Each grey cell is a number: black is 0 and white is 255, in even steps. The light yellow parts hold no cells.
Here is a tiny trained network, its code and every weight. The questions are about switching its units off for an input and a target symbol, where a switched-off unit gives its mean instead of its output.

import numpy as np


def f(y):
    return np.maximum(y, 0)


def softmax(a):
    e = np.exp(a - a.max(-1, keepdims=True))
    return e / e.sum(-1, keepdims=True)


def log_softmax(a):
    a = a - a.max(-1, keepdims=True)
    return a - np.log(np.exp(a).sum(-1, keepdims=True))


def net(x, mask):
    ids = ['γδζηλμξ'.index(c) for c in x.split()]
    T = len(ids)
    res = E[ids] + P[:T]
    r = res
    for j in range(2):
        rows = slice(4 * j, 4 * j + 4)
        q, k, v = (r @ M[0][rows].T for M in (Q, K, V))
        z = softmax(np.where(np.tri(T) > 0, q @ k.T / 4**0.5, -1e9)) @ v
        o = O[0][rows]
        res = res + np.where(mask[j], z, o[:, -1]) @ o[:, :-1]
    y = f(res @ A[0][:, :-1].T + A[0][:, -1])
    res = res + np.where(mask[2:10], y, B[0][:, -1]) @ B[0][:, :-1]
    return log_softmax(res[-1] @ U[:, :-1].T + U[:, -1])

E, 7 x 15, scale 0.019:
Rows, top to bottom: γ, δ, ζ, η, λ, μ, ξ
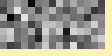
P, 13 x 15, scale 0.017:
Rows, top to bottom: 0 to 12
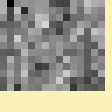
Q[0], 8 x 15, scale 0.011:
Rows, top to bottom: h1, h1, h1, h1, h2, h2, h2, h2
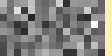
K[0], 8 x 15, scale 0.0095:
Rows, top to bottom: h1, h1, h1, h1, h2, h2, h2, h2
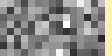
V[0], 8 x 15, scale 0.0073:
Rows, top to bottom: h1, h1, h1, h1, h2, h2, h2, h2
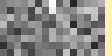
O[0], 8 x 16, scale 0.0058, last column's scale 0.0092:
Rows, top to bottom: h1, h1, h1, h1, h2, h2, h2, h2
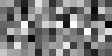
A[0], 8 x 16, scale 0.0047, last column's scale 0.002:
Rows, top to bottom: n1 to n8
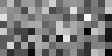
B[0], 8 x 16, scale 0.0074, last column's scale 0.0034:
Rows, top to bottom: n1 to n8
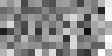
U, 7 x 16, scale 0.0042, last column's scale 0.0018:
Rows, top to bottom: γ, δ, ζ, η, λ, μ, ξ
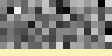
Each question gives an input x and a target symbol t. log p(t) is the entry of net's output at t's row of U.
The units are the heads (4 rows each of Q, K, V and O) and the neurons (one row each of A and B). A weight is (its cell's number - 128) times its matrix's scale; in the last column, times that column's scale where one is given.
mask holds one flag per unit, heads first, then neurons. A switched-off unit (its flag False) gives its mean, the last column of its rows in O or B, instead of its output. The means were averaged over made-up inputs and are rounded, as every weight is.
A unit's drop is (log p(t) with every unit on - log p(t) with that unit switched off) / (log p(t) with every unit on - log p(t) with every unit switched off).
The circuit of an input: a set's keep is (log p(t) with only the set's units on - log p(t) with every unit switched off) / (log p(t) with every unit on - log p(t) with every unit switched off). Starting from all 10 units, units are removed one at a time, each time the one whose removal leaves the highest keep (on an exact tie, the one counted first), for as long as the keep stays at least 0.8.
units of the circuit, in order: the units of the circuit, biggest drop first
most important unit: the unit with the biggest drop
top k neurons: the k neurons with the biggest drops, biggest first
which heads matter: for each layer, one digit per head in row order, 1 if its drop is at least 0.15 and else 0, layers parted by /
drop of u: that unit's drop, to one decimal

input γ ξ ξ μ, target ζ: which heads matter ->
10
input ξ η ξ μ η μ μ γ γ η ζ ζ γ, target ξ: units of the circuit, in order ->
[h1]
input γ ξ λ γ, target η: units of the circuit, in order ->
[h2 n8]
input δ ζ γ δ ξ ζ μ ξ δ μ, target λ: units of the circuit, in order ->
[h2 n5 h1]
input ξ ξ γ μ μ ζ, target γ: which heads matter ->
11
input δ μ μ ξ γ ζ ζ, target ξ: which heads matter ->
11
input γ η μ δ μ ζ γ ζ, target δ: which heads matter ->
10
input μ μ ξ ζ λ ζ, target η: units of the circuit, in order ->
[h2 n8]
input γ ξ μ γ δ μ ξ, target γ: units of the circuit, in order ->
[h1 n2]
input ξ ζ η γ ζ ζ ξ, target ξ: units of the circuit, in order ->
[h1 h2]
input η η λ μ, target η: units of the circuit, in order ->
[h2 n8]
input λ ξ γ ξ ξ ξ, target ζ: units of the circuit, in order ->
[h1 h2]
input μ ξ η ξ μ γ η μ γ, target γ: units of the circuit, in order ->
[h1 h2]
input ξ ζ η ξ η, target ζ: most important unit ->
h1
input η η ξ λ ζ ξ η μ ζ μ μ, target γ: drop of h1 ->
0.8
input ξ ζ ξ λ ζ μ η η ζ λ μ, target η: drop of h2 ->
1.0
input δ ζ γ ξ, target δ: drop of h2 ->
0.1
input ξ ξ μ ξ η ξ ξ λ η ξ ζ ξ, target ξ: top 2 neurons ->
[n4 n7]
